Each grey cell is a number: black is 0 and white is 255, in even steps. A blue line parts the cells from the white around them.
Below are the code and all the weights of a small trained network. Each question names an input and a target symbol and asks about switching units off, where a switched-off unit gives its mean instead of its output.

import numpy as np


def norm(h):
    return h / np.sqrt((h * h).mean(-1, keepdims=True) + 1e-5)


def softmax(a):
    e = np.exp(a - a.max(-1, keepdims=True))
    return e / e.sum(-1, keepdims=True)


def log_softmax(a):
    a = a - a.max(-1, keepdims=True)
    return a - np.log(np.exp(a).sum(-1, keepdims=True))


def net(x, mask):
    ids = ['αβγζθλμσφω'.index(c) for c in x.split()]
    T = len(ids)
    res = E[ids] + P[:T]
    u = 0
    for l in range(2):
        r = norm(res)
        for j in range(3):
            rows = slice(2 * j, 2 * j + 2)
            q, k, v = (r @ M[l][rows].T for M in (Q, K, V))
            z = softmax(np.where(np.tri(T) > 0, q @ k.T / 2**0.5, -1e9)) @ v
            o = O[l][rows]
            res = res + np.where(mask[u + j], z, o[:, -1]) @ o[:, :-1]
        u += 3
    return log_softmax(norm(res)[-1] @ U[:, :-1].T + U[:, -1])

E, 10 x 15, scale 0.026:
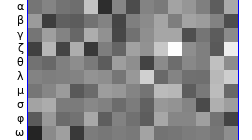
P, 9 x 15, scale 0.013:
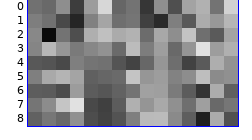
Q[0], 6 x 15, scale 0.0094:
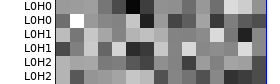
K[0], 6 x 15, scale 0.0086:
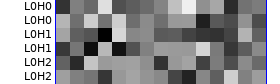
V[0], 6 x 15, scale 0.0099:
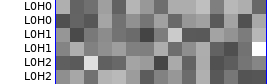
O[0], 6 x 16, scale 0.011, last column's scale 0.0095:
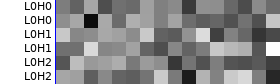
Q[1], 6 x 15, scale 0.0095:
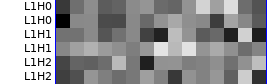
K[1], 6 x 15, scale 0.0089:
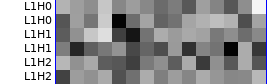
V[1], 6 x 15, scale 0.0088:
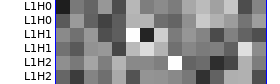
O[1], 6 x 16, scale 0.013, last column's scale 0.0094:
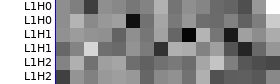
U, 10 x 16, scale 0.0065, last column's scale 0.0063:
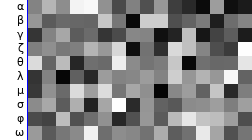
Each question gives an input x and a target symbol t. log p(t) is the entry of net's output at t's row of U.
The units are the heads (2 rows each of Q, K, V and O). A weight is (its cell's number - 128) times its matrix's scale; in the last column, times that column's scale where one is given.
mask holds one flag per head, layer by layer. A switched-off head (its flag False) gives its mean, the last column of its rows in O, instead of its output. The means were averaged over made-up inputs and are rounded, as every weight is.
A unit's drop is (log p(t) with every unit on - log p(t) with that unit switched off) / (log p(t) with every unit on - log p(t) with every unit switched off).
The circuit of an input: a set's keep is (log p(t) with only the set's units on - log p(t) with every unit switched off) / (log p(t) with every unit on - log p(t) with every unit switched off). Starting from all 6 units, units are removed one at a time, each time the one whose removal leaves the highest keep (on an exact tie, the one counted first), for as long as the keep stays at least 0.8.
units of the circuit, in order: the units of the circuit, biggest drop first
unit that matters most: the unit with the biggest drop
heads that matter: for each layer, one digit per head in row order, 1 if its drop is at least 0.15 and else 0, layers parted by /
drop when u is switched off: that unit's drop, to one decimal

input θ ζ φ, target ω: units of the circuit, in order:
[L1H0 L0H1 L1H2]
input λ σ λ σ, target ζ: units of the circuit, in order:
[L0H1 L1H2]
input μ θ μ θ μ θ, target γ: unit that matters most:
L0H1
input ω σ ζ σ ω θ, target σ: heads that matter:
100 / 001
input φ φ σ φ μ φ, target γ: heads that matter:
010 / 000
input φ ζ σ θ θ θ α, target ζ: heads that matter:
110 / 000
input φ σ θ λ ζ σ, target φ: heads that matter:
010 / 000
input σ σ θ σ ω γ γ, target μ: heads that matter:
000 / 010
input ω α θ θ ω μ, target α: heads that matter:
001 / 000
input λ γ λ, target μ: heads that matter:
001 / 000
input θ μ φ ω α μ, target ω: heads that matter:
000 / 010
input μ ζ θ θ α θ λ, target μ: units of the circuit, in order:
[L0H0 L0H1]
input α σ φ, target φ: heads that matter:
110 / 100
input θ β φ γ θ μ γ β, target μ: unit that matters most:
L1H1
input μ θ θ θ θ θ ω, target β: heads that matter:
000 / 010
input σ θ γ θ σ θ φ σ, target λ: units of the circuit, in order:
[L0H1 L0H2]
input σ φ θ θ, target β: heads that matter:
001 / 000
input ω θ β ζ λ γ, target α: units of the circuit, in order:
[L1H0 L0H1]
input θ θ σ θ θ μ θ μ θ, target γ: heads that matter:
010 / 000
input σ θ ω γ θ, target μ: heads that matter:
000 / 000
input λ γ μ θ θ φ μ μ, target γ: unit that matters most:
L0H1
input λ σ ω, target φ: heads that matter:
100 / 000
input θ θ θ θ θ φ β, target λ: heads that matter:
010 / 010
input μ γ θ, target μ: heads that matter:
001 / 000
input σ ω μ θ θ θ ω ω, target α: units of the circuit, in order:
[L0H2 L0H0]
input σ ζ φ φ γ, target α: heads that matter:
010 / 100
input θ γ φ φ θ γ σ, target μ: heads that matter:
000 / 010
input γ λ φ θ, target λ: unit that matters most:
L0H1
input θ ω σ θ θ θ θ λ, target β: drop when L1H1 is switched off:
0.3
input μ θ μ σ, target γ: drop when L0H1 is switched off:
0.1
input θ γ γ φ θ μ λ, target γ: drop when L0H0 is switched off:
0.1
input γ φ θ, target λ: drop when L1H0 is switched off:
0.0
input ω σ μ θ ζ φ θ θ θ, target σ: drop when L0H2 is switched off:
-0.1
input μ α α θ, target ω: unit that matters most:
L1H1
